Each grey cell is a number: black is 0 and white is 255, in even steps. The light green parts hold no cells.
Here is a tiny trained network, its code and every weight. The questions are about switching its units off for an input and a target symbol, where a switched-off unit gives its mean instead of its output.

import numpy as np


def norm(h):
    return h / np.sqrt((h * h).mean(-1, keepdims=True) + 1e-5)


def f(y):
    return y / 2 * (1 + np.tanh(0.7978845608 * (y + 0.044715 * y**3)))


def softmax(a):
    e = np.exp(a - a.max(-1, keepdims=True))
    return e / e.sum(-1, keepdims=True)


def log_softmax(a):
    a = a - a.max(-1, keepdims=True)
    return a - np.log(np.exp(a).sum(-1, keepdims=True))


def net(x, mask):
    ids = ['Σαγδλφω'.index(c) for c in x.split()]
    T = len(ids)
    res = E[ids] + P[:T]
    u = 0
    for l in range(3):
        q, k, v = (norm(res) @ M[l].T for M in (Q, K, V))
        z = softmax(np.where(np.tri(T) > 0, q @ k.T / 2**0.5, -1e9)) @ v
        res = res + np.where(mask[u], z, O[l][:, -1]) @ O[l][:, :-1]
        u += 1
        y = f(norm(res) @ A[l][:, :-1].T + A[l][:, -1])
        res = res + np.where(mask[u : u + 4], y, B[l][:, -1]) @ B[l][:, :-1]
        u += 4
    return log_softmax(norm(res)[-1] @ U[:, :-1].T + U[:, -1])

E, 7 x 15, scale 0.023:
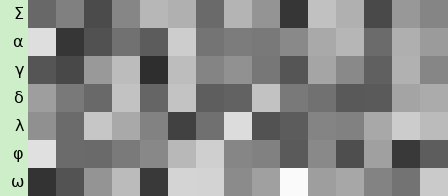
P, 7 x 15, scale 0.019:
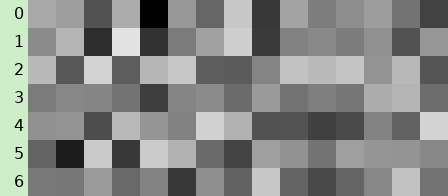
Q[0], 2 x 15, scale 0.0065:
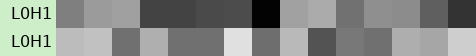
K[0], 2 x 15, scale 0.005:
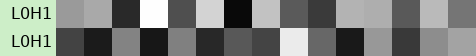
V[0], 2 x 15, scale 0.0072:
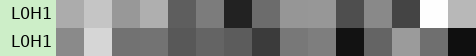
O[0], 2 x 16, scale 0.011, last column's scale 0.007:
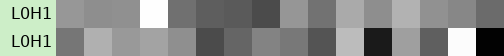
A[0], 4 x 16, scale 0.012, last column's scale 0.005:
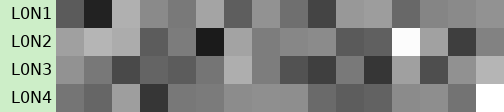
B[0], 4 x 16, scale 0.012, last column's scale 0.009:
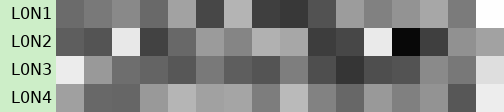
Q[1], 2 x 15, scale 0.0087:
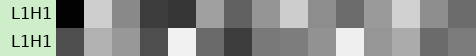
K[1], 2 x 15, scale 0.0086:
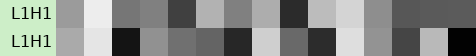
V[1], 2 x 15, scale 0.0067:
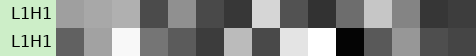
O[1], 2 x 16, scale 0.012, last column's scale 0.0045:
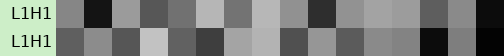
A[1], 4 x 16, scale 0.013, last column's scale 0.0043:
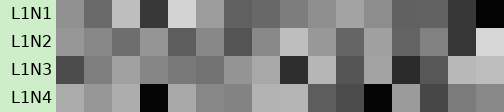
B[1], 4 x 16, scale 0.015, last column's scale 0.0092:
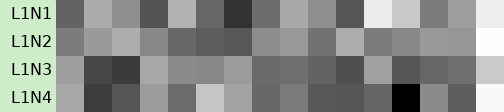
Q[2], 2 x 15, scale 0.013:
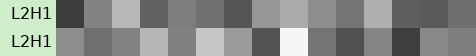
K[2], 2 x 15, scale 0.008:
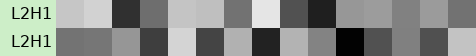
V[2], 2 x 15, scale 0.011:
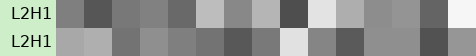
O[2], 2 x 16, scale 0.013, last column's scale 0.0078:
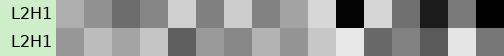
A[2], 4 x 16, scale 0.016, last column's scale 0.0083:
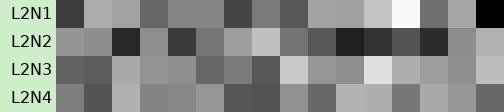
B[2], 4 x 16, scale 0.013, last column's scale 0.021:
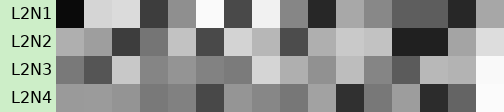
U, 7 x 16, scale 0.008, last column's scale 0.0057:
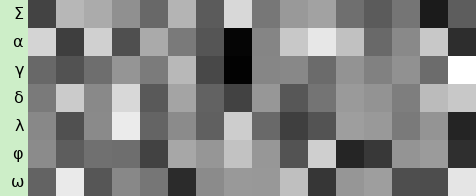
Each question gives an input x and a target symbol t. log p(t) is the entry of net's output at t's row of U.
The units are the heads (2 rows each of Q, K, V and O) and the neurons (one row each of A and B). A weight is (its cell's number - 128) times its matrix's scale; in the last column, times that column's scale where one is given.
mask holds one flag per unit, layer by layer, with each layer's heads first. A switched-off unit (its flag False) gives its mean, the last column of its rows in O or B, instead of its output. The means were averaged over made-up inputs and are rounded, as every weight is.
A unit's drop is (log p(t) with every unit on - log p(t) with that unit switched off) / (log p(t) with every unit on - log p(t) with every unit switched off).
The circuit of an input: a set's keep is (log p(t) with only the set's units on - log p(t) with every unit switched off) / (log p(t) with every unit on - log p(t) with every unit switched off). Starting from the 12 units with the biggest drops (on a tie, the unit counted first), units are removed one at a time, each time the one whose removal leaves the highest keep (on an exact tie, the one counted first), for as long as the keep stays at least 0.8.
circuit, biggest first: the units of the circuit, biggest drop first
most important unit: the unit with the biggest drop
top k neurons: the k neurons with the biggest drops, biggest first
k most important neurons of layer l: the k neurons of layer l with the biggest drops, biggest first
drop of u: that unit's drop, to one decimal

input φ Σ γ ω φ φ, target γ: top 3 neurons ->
[L1N4; L2N2; L2N3]
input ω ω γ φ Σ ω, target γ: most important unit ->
L1H1
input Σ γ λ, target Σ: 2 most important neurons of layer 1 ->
[L1N1; L1N4]
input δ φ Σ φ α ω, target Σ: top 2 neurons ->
[L0N3; L1N4]
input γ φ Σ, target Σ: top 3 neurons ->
[L1N1; L2N1; L0N3]
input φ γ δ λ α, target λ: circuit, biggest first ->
[L0N2; L0H1; L1H1]
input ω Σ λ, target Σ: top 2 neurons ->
[L2N1; L1N4]
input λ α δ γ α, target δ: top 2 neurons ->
[L2N2; L2N3]
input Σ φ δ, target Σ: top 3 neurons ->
[L1N4; L2N1; L0N3]
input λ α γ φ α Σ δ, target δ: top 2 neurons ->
[L2N2; L1N1]
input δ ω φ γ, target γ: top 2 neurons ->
[L0N1; L1N1]
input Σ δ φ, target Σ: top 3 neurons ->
[L1N1; L2N1; L0N3]
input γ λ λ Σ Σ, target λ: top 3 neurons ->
[L2N2; L2N1; L1N4]
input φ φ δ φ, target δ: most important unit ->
L0H1
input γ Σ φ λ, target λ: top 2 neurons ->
[L0N2; L2N2]
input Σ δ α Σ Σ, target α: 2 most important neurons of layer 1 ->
[L1N4; L1N2]
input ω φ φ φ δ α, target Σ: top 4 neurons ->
[L1N1; L2N1; L0N3; L1N4]
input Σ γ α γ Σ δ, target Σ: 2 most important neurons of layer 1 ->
[L1N4; L1N3]
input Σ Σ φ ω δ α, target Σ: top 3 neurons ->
[L1N1; L2N1; L1N4]
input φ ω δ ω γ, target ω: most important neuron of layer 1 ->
[L1N4]
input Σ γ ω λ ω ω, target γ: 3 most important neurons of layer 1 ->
[L1N3; L1N1; L1N2]
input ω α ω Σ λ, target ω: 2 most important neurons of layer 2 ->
[L2N3; L2N2]
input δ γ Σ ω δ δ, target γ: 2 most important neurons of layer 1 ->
[L1N1; L1N2]
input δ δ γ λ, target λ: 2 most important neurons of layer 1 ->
[L1N3; L1N1]
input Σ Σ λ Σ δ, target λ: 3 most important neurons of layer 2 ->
[L2N2; L2N1; L2N4]
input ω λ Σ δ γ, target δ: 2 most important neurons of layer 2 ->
[L2N3; L2N2]
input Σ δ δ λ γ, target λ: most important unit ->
L0N2
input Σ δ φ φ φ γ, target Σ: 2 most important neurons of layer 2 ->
[L2N1; L2N4]
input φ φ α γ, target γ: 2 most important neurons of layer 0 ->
[L0N1; L0N2]
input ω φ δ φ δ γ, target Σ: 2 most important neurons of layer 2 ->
[L2N1; L2N4]
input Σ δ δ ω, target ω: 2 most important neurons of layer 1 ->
[L1N1; L1N3]
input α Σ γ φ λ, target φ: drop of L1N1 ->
0.1
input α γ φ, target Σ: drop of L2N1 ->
0.8
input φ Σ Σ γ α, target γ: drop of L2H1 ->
0.2
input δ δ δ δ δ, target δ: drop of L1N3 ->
0.0
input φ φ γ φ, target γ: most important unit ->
L0H1
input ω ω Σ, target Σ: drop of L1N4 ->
0.3
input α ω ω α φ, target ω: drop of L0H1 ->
0.1
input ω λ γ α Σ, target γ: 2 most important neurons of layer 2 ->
[L2N2; L2N3]
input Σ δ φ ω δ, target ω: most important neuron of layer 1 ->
[L1N4]
